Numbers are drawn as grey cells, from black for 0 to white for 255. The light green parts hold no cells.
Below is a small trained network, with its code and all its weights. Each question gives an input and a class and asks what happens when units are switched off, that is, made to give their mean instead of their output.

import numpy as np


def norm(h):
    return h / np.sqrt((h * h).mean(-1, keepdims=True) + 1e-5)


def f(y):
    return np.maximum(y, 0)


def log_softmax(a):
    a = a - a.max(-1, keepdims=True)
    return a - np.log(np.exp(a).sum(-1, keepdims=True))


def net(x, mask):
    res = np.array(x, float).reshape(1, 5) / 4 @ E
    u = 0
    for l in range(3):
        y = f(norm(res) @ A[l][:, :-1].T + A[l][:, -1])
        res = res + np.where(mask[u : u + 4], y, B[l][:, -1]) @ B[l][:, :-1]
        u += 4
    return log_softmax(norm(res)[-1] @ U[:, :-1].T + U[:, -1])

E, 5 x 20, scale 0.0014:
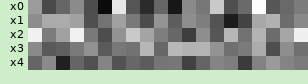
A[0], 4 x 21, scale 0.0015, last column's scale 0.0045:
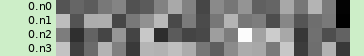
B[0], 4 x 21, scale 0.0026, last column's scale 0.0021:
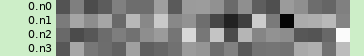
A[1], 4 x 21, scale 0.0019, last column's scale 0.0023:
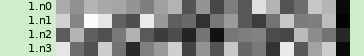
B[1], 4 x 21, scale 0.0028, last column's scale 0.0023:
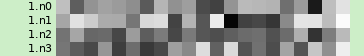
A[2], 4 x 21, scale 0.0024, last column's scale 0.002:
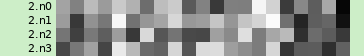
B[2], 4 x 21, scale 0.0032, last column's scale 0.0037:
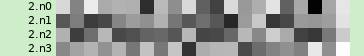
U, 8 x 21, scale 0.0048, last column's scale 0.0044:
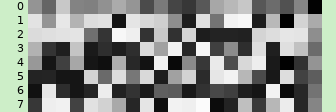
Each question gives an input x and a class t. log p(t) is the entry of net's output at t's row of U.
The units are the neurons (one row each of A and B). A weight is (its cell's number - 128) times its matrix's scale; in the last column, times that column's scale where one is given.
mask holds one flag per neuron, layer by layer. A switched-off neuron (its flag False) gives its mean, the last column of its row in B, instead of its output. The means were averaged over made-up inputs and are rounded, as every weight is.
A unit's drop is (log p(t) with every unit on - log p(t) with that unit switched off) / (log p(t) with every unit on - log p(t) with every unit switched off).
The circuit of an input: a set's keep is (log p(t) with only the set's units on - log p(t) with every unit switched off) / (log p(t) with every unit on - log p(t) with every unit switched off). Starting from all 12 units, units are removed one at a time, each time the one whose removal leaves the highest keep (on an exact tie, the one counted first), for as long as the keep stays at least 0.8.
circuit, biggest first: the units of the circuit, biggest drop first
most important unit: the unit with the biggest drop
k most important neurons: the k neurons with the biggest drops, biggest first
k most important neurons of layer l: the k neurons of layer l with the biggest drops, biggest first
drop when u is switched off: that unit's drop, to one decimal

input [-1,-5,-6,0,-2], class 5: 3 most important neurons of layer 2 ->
(2.n1 2.n0 2.n2)
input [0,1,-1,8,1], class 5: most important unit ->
0.n2
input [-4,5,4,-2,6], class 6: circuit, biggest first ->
(2.n0 2.n3 1.n1)
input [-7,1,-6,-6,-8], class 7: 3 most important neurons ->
(2.n3 1.n0 2.n2)
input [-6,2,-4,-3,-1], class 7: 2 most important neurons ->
(1.n0 2.n3)
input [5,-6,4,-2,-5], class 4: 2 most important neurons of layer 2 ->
(2.n2 2.n3)
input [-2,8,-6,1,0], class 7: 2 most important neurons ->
(1.n1 2.n1)
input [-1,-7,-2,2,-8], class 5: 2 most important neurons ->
(2.n1 2.n3)
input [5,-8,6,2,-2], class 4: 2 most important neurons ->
(0.n2 2.n3)
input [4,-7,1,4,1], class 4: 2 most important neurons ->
(2.n2 2.n3)
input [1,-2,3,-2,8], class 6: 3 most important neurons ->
(1.n2 2.n3 2.n2)
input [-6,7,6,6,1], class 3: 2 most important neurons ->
(1.n3 2.n0)
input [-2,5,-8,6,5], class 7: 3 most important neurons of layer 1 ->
(1.n1 1.n0 1.n3)
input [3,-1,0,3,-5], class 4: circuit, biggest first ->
(2.n2)
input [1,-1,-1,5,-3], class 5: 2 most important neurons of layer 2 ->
(2.n1 2.n3)
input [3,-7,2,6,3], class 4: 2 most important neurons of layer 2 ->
(2.n2 2.n3)
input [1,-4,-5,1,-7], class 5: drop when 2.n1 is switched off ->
0.1
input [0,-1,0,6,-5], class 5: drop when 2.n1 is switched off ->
0.2
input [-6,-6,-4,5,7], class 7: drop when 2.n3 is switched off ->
0.3
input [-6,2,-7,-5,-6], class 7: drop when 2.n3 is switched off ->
0.1
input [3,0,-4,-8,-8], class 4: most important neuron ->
(2.n2)
